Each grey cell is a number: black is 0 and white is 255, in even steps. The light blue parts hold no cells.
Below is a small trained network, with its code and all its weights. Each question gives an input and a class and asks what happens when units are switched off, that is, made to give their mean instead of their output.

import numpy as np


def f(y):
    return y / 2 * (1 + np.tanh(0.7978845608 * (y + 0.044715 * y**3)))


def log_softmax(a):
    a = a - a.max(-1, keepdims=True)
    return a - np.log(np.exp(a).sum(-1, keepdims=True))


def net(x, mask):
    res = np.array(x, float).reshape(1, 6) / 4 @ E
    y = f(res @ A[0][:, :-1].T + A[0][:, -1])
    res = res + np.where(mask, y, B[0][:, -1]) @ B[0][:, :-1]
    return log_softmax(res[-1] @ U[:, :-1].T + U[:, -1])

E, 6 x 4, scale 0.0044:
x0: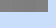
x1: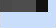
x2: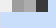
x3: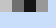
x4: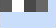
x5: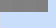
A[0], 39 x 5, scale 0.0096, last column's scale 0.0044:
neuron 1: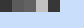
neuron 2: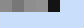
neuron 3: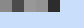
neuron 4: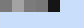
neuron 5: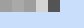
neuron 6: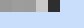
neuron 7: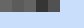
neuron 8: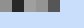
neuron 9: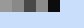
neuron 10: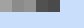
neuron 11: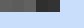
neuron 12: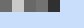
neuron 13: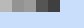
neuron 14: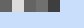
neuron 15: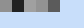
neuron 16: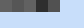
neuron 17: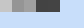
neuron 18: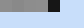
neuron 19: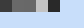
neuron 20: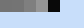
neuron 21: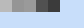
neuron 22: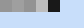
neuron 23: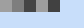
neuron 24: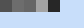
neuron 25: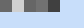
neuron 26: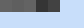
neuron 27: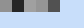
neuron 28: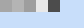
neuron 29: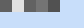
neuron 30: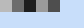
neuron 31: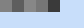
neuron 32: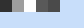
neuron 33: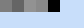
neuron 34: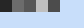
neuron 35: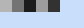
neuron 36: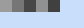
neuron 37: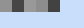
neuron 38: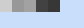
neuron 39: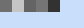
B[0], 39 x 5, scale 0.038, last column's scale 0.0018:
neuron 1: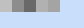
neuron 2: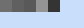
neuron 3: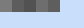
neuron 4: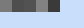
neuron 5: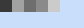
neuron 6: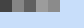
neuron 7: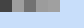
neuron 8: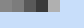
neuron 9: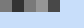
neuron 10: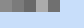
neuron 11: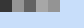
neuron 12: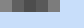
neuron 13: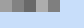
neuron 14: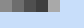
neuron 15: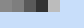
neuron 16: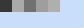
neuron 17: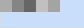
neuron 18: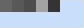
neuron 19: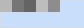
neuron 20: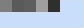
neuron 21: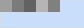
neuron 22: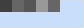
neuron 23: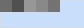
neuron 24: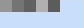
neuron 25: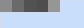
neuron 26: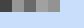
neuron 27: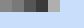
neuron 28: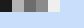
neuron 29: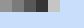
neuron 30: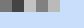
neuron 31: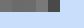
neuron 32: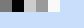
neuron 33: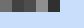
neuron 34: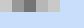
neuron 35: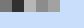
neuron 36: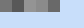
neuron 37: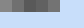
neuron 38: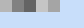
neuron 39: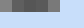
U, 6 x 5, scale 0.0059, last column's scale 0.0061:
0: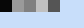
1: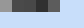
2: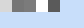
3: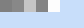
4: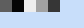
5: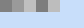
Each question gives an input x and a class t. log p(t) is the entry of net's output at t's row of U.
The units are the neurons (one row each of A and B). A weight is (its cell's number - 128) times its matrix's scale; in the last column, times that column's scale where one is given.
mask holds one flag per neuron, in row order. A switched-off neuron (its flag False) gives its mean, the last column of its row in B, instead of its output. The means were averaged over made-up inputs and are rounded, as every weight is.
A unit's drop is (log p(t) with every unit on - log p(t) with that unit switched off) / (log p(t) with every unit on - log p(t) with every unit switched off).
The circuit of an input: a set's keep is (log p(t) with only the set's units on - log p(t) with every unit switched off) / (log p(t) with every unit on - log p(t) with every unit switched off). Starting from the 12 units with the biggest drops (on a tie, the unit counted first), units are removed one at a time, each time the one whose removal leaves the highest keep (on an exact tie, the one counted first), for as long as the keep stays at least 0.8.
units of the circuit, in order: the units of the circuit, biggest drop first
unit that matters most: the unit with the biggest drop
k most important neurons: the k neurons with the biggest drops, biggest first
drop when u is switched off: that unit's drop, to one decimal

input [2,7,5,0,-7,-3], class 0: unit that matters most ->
neuron 16
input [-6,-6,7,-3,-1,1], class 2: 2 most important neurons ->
(neuron 38; neuron 17)
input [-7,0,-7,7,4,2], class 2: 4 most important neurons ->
(neuron 34; neuron 1; neuron 19; neuron 32)
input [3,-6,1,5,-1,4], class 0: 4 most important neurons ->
(neuron 28; neuron 5; neuron 32; neuron 6)
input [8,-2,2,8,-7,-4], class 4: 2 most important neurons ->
(neuron 30; neuron 35)
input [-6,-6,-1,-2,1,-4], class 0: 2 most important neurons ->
(neuron 28; neuron 5)
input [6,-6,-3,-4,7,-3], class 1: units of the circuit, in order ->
(neuron 29; neuron 14)
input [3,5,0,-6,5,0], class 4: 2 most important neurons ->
(neuron 32; neuron 28)
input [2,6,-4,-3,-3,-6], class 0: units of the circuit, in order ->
(neuron 16; neuron 11)
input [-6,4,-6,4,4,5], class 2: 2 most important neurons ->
(neuron 34; neuron 1)
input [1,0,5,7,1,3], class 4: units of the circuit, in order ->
(neuron 30; neuron 35)
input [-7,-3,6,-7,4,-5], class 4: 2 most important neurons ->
(neuron 32; neuron 34)
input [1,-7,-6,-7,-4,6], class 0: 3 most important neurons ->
(neuron 28; neuron 5; neuron 6)
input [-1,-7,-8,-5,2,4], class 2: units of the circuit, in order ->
(neuron 34)
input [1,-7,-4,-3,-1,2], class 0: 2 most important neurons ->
(neuron 28; neuron 5)
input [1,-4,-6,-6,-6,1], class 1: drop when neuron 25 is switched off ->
-0.1
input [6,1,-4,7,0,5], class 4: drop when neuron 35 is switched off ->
0.2
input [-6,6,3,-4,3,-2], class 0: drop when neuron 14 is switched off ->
0.0
